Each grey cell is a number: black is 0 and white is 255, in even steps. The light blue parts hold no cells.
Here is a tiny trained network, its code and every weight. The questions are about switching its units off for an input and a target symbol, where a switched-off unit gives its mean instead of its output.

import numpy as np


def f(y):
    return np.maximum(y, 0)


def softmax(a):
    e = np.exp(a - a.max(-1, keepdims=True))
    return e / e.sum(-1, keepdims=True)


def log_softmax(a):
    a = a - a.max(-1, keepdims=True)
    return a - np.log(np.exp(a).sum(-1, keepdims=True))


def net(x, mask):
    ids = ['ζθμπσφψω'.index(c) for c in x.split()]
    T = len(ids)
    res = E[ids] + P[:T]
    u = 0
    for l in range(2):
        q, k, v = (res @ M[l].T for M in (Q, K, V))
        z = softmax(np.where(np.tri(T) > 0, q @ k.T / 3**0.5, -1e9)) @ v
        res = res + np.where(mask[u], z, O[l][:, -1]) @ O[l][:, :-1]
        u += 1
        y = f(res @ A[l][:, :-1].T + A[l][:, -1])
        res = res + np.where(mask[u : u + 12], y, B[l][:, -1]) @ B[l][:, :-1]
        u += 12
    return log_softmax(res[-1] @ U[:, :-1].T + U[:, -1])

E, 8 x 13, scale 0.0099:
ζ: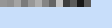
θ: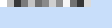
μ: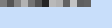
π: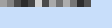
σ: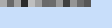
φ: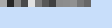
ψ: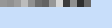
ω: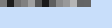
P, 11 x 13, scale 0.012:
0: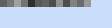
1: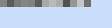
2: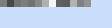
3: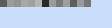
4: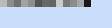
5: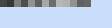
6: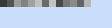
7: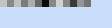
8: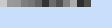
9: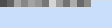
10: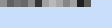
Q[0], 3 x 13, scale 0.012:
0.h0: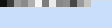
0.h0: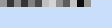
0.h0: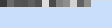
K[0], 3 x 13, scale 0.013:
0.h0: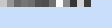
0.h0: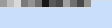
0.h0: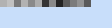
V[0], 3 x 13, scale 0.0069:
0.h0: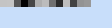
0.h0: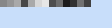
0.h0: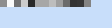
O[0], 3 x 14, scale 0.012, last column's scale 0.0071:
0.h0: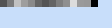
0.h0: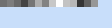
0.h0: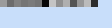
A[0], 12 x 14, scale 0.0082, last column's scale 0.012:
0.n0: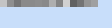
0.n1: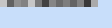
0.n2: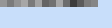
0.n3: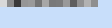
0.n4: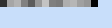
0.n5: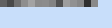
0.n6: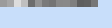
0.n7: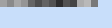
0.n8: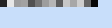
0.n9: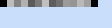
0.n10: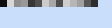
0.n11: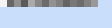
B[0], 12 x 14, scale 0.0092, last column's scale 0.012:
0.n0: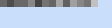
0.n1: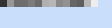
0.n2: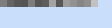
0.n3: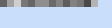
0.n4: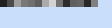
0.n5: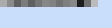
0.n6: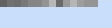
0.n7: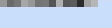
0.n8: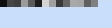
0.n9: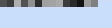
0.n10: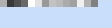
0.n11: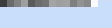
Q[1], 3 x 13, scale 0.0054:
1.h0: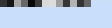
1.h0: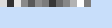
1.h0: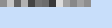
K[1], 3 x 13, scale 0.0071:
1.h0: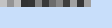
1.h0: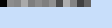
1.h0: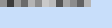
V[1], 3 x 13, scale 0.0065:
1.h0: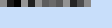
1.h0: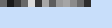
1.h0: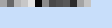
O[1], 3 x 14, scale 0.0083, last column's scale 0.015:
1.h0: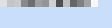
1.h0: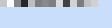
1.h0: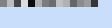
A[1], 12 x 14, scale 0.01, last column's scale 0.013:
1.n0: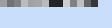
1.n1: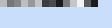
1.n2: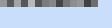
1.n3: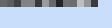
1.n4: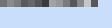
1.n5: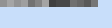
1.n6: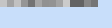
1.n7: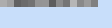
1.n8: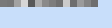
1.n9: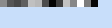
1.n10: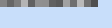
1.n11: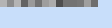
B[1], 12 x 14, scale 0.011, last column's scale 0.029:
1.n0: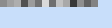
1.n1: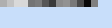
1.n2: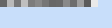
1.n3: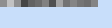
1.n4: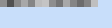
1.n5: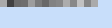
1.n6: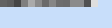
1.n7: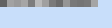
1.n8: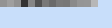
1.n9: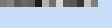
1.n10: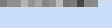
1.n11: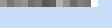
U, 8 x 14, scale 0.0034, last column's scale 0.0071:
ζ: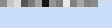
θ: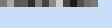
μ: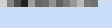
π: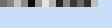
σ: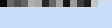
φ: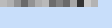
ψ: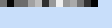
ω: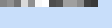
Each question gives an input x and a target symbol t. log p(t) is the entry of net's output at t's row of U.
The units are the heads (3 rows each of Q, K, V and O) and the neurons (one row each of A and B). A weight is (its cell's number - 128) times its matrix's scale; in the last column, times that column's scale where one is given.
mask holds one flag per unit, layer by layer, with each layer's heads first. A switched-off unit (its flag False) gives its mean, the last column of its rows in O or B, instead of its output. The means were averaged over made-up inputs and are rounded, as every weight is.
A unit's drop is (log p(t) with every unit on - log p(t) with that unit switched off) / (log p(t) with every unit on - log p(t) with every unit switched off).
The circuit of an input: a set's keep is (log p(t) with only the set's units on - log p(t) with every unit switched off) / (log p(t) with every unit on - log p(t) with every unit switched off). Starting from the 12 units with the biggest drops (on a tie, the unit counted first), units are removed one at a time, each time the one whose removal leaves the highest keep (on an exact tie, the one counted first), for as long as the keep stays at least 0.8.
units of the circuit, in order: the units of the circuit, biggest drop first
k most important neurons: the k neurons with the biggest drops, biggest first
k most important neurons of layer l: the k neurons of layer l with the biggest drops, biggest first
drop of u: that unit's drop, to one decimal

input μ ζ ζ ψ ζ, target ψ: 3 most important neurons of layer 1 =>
1.n6; 1.n4; 1.n2
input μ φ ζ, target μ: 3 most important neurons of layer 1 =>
1.n8; 1.n6; 1.n5
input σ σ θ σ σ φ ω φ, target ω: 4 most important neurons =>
1.n2; 1.n6; 1.n8; 0.n3
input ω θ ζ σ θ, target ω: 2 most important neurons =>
1.n4; 0.n7
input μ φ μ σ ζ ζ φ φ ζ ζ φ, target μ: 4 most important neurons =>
1.n8; 0.n7; 1.n6; 1.n11
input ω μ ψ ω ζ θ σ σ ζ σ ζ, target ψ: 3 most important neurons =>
1.n6; 1.n2; 0.n0
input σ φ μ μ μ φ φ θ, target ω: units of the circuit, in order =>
0.h0
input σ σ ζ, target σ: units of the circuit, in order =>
0.h0; 1.h0
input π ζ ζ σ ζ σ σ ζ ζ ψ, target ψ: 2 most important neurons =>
1.n2; 1.n7
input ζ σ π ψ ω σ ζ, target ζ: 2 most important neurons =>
1.n11; 1.n5
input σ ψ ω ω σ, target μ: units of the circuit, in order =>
1.n5; 0.h0
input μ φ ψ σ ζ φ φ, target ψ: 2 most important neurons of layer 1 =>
1.n6; 1.n4
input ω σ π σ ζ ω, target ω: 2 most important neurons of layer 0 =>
0.n7; 0.n11
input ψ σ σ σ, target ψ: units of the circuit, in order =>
0.h0; 1.n2
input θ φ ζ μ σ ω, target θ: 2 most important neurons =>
1.n8; 1.n10
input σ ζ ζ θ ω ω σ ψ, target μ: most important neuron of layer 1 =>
1.n5
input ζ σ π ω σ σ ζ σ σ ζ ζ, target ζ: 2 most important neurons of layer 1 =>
1.n11; 1.n2
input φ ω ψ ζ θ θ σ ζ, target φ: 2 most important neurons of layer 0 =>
0.n1; 0.n7
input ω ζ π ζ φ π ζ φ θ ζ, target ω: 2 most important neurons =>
1.n7; 1.n6
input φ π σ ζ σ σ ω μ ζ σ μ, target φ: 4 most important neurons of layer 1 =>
1.n6; 1.n11; 1.n4; 1.n5
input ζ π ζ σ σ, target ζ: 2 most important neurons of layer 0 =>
0.n7; 0.n2
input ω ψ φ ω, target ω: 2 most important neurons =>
1.n4; 1.n6
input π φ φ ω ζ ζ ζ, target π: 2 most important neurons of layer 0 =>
0.n0; 0.n2
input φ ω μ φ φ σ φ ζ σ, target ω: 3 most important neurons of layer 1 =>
1.n7; 1.n8; 1.n5
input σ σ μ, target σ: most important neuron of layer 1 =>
1.n4
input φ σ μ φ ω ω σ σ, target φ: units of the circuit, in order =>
0.n1; 1.h0; 0.h0
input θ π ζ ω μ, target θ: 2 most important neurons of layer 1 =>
1.n8; 1.n5
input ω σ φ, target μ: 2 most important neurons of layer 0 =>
0.n0; 0.n3
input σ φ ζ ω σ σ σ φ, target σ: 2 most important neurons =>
0.n1; 1.n4
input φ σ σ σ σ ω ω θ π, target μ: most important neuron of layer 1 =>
1.n5
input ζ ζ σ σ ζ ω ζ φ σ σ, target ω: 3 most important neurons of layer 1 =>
1.n2; 1.n8; 1.n7
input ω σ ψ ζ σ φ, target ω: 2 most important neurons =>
1.n4; 0.n7
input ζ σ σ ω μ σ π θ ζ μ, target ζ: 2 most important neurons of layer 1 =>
1.n11; 1.n6
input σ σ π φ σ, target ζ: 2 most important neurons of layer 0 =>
0.n3; 0.n0
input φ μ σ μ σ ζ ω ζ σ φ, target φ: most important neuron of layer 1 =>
1.n6
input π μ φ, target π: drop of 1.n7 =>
-0.2
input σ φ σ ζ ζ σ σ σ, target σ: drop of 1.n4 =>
0.2
